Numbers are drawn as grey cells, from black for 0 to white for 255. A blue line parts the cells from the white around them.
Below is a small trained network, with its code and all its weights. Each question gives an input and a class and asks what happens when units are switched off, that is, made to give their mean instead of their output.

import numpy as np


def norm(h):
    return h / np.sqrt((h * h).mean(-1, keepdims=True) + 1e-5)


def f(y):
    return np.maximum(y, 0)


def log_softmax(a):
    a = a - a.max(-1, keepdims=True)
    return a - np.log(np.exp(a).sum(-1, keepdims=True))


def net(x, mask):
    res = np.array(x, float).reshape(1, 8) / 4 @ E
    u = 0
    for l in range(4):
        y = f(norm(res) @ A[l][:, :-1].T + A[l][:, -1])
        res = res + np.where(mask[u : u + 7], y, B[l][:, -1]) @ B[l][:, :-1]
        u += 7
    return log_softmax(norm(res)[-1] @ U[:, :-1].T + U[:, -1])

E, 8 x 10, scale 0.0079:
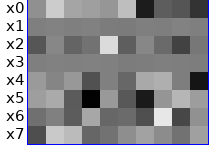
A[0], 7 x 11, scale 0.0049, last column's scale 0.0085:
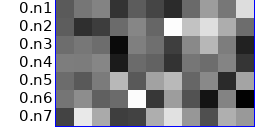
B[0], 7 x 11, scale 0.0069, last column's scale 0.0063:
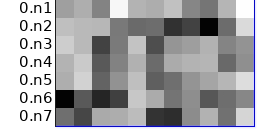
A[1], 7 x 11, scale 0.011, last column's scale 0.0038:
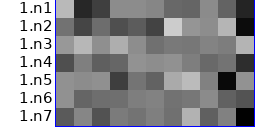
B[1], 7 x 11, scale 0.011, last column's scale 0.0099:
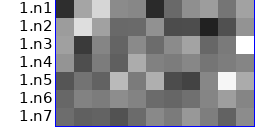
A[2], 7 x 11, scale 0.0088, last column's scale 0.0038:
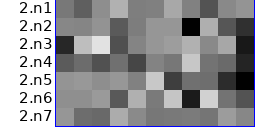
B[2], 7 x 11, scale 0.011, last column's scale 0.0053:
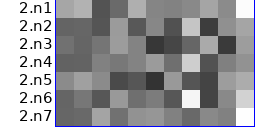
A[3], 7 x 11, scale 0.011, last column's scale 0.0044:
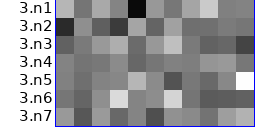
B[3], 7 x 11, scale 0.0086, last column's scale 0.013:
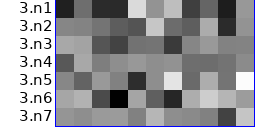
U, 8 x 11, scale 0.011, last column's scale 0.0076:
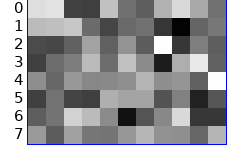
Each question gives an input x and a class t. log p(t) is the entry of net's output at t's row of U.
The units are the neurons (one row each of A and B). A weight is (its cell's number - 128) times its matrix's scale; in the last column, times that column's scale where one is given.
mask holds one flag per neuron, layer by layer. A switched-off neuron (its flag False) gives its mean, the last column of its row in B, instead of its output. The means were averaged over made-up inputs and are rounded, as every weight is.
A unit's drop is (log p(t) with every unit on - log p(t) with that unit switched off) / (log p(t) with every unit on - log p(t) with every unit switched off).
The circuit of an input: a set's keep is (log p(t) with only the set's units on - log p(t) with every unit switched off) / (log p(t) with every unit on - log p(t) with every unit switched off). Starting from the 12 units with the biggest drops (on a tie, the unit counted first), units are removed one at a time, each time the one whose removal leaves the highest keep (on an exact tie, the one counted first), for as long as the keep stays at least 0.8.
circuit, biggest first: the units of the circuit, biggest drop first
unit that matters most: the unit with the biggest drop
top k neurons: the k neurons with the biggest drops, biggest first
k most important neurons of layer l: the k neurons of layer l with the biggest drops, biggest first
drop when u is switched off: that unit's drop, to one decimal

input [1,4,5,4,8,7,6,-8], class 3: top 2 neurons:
(1.n5 0.n5)
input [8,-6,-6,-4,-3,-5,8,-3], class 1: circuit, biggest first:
(2.n5)
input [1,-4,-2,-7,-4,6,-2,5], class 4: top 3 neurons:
(0.n1 2.n1 3.n6)
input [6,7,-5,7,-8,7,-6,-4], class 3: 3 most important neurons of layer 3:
(3.n6 3.n5 3.n7)
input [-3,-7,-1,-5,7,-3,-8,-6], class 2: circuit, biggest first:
(2.n6 2.n2)
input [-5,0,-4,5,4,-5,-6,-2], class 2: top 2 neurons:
(2.n6 0.n1)
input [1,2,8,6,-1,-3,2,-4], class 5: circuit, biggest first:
(0.n6 3.n2)
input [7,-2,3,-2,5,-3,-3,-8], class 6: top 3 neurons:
(1.n1 0.n2 1.n2)
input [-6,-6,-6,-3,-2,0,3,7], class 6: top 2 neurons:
(0.n7 2.n3)
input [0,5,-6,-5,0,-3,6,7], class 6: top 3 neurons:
(0.n7 2.n3 2.n6)
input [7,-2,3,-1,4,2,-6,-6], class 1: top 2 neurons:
(2.n5 0.n7)
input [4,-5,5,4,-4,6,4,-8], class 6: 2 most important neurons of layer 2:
(2.n1 2.n6)
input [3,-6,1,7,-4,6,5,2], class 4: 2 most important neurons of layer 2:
(2.n1 2.n6)
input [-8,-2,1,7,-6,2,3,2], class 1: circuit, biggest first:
(1.n2)
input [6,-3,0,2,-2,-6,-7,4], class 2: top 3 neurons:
(2.n6 0.n1 2.n2)
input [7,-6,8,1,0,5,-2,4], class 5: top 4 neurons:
(0.n2 0.n6 3.n2 1.n2)
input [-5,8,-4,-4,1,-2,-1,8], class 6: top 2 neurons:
(0.n7 2.n3)
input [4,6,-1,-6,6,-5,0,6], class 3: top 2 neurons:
(1.n5 0.n1)
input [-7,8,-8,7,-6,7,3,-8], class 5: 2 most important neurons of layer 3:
(3.n1 3.n6)
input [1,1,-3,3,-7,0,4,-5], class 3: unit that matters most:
0.n7
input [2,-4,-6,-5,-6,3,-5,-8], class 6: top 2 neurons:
(1.n1 1.n5)
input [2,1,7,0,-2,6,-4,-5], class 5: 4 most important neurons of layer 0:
(0.n6 0.n5 0.n7 0.n2)
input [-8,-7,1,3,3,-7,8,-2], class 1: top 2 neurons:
(1.n2 0.n1)
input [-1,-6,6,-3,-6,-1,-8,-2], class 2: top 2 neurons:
(2.n6 2.n2)
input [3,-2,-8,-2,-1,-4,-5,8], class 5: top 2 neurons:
(3.n1 1.n1)
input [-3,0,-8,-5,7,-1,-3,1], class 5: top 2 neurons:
(3.n1 0.n5)
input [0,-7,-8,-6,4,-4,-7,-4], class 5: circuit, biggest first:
(3.n1)
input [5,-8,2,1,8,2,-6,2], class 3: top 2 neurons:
(1.n5 0.n2)
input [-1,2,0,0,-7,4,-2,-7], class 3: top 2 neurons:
(0.n1 0.n7)
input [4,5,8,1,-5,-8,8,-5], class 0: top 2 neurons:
(3.n6 2.n6)
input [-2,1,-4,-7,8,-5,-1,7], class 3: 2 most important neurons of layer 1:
(1.n5 1.n1)
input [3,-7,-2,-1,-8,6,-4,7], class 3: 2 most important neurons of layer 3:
(3.n6 3.n5)
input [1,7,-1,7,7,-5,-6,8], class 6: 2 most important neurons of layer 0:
(0.n7 0.n5)
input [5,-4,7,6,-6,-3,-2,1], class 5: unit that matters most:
1.n5
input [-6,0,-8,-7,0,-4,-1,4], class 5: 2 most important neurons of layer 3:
(3.n1 3.n5)
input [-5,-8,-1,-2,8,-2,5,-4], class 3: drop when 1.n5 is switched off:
1.1
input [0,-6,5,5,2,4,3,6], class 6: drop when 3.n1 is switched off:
0.2
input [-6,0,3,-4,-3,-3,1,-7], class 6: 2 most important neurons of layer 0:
(0.n1 0.n2)
